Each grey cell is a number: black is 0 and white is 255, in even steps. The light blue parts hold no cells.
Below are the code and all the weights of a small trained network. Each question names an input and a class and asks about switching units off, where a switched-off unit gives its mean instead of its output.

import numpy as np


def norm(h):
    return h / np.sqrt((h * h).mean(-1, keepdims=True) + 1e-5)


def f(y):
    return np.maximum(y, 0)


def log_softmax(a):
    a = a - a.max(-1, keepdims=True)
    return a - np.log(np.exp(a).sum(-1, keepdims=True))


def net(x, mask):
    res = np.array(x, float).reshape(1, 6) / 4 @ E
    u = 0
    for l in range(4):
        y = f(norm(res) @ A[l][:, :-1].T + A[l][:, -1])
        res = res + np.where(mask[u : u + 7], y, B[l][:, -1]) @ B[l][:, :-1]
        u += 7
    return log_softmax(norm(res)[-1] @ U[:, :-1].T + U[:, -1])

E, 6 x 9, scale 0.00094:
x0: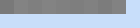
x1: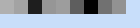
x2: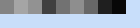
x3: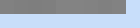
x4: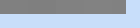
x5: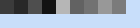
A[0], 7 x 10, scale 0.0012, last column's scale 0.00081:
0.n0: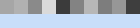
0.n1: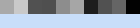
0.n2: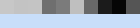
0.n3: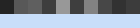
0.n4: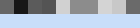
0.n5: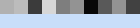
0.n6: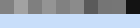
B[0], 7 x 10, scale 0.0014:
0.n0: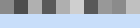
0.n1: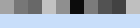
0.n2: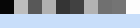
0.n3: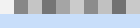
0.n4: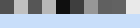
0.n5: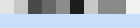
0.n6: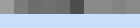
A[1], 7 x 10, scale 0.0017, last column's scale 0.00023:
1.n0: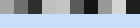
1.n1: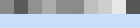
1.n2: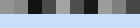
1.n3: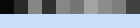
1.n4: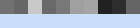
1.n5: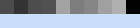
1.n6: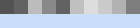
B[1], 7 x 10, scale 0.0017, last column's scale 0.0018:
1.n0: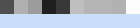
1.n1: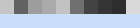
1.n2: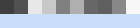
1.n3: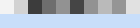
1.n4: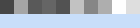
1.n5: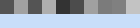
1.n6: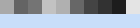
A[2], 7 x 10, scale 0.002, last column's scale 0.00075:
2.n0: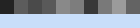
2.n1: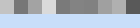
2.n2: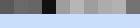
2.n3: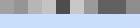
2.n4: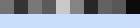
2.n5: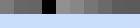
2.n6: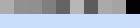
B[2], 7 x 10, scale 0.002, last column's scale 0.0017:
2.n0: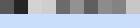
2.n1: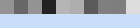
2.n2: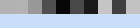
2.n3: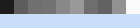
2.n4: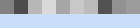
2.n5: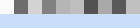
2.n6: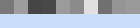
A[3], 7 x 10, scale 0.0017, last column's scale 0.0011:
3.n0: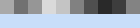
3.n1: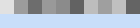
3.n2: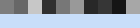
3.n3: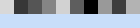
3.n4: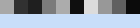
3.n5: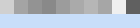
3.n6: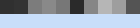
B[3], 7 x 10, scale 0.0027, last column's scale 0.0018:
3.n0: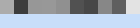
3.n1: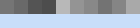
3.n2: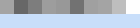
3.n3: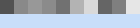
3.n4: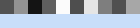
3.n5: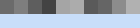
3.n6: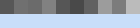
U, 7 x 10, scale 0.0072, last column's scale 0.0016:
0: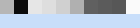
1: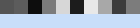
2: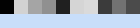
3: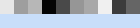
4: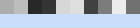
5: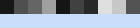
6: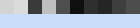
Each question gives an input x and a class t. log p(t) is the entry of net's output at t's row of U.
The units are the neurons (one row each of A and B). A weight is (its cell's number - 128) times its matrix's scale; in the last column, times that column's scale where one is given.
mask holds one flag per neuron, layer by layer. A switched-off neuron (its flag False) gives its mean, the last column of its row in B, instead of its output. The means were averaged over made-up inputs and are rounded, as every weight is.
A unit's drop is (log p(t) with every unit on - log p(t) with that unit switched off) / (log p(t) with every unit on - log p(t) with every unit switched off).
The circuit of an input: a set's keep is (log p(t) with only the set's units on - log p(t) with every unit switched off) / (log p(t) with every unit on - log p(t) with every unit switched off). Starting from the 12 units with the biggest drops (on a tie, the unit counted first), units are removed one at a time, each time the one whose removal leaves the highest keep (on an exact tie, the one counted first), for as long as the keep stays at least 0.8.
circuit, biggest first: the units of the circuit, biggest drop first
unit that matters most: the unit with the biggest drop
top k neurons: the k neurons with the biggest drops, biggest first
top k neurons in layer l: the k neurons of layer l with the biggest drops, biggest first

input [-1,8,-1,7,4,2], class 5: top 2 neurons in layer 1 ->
1.n0; 1.n2
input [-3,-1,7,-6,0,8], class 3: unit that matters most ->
2.n2
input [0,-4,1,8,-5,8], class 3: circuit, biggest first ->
2.n2; 2.n5
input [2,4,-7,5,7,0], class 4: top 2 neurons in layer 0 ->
0.n2; 0.n5
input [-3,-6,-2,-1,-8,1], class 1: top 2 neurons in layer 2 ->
2.n5; 2.n0
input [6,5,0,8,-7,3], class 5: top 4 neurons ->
1.n0; 1.n1; 1.n6; 1.n2
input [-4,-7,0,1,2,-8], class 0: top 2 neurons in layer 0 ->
0.n4; 0.n0
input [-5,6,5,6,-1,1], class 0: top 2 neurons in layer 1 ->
1.n2; 1.n3
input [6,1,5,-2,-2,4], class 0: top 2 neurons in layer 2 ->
2.n4; 2.n0
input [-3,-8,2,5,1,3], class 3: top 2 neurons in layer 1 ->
1.n4; 1.n3
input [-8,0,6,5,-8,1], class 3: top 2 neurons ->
1.n2; 1.n6
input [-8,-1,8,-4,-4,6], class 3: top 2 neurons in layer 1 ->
1.n4; 1.n6
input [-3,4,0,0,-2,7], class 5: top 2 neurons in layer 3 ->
3.n6; 3.n0
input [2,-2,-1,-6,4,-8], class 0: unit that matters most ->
1.n0
